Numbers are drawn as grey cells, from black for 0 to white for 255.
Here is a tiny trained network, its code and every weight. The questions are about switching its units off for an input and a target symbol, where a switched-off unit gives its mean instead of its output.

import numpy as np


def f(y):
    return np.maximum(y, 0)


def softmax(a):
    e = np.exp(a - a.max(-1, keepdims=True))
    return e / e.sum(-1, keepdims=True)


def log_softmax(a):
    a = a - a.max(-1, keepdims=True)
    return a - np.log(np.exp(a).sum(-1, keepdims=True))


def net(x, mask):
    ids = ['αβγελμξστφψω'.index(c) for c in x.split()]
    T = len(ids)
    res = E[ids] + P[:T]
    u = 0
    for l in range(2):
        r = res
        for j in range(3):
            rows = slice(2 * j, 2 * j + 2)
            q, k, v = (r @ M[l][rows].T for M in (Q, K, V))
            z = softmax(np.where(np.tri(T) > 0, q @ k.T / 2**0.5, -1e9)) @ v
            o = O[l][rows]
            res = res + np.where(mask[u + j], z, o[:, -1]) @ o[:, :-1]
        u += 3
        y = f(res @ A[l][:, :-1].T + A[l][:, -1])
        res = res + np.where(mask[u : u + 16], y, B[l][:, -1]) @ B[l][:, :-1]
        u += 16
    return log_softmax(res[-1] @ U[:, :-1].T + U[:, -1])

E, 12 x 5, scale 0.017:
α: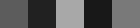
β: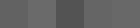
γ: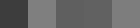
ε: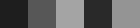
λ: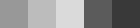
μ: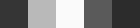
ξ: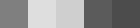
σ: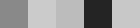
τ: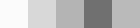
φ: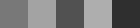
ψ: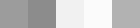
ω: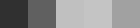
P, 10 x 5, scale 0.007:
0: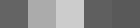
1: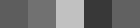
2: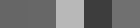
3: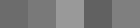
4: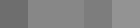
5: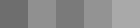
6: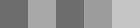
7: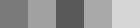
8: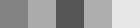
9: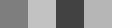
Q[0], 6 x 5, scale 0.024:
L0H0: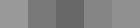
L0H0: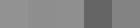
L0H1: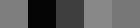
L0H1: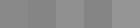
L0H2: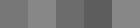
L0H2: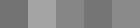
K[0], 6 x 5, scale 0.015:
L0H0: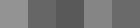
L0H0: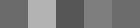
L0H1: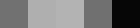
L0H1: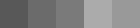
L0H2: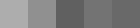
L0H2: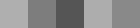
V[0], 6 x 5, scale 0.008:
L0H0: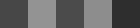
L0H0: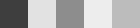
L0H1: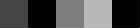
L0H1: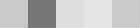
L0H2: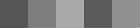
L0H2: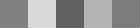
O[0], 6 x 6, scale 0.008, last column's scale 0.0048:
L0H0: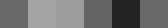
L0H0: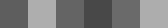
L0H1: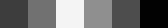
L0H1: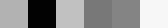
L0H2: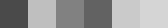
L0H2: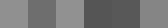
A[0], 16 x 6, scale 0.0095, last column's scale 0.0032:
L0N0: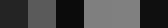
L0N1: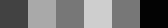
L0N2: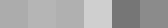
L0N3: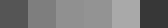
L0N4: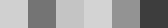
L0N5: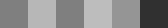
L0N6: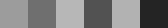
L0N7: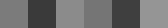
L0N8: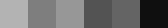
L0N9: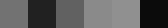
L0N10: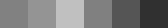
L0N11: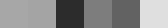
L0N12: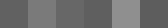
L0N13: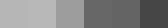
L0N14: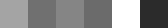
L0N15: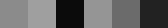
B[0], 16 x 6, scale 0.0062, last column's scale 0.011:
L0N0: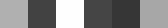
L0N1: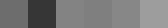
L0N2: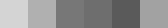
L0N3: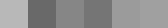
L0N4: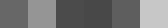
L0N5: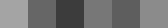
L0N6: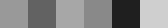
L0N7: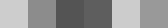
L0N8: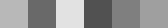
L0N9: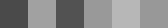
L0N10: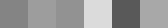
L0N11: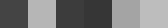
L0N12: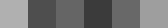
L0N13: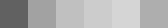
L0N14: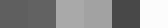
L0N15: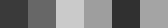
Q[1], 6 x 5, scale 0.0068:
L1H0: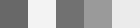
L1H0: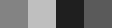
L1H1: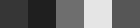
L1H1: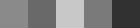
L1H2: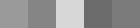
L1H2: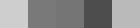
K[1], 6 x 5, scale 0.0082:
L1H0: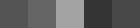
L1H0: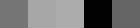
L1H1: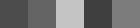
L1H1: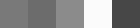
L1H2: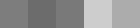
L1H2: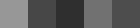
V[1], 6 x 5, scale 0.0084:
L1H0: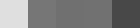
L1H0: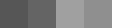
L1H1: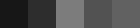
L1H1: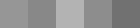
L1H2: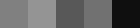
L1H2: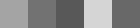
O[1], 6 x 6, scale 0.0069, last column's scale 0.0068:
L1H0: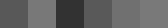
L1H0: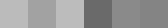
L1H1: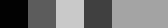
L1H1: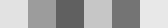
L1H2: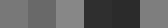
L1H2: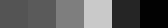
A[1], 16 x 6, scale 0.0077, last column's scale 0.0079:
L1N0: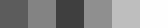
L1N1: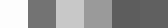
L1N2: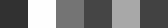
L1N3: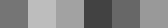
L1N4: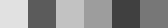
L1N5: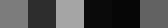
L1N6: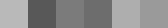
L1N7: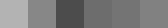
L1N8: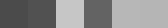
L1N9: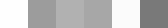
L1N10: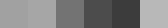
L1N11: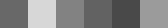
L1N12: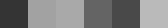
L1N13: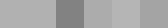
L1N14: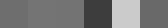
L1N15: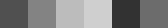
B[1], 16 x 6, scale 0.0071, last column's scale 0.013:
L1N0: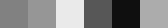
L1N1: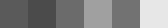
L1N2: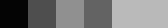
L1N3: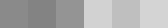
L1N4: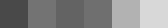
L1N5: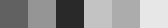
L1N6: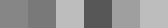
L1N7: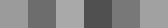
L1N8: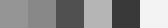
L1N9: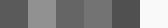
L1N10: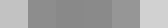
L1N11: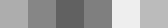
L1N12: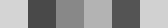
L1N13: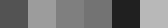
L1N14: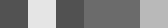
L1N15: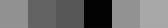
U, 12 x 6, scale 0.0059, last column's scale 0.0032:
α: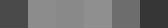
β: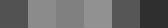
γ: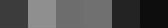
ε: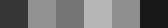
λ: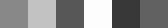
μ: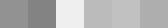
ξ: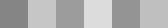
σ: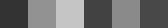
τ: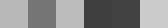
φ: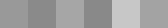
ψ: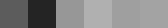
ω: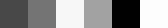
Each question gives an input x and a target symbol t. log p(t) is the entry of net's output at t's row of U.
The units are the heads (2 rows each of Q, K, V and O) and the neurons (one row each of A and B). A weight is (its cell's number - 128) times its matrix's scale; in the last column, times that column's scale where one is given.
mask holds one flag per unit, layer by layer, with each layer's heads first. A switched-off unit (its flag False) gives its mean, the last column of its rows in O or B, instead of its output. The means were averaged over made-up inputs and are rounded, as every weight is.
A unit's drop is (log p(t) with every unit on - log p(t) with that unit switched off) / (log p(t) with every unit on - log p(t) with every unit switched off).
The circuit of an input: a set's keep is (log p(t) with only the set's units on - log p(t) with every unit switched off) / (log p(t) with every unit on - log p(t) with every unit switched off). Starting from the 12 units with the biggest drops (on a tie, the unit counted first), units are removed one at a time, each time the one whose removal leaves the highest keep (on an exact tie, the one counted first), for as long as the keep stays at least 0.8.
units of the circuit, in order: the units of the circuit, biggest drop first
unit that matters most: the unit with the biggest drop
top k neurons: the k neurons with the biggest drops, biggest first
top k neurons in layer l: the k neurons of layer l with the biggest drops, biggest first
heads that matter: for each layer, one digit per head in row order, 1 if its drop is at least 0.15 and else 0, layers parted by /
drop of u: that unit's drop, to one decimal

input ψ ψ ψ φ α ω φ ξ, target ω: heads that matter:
111 / 101
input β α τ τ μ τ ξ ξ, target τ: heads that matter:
010 / 010
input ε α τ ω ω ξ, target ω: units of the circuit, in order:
L0H1
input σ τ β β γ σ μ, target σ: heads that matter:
010 / 000
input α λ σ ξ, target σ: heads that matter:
010 / 000
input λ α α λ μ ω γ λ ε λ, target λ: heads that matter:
010 / 010
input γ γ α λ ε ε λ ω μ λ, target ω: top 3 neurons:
L1N13, L1N9, L1N5
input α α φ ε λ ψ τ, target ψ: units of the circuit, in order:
L0H1, L1N1, L1N4
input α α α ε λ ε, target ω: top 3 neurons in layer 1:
L1N8, L1N5, L1N11
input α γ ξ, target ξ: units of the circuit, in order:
L0H1, L1N11, L1N3
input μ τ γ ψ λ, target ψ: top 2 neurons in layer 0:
L0N6, L0N4
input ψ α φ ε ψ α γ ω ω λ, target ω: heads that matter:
010 / 101
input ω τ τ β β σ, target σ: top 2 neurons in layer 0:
L0N11, L0N0
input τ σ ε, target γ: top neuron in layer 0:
L0N14
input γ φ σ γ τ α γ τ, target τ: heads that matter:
010 / 010
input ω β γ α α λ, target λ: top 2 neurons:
L0N2, L0N10
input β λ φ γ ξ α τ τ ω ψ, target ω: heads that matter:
010 / 100
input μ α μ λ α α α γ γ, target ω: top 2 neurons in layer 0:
L0N6, L0N4
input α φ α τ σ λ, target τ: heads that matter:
110 / 010
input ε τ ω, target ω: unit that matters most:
L1N8
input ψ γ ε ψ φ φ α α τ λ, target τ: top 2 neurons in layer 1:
L1N7, L1N2
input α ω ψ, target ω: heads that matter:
011 / 101
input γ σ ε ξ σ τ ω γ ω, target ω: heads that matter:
000 / 000
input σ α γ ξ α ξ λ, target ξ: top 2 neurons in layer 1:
L1N11, L1N8
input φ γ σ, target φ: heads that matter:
111 / 001
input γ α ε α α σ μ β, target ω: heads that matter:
100 / 000
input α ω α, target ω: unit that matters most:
L0H2
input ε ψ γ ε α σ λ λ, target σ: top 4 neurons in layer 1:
L1N2, L1N8, L1N12, L1N5
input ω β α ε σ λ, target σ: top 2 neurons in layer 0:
L0N11, L0N6
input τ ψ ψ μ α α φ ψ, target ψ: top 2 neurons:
L0N6, L0N14
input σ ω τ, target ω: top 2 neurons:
L1N9, L1N13
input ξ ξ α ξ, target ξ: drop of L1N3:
0.1
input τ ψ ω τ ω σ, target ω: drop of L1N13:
0.1
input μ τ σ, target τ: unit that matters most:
L1H1
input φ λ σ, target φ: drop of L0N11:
0.2
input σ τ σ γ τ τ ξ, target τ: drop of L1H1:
0.2
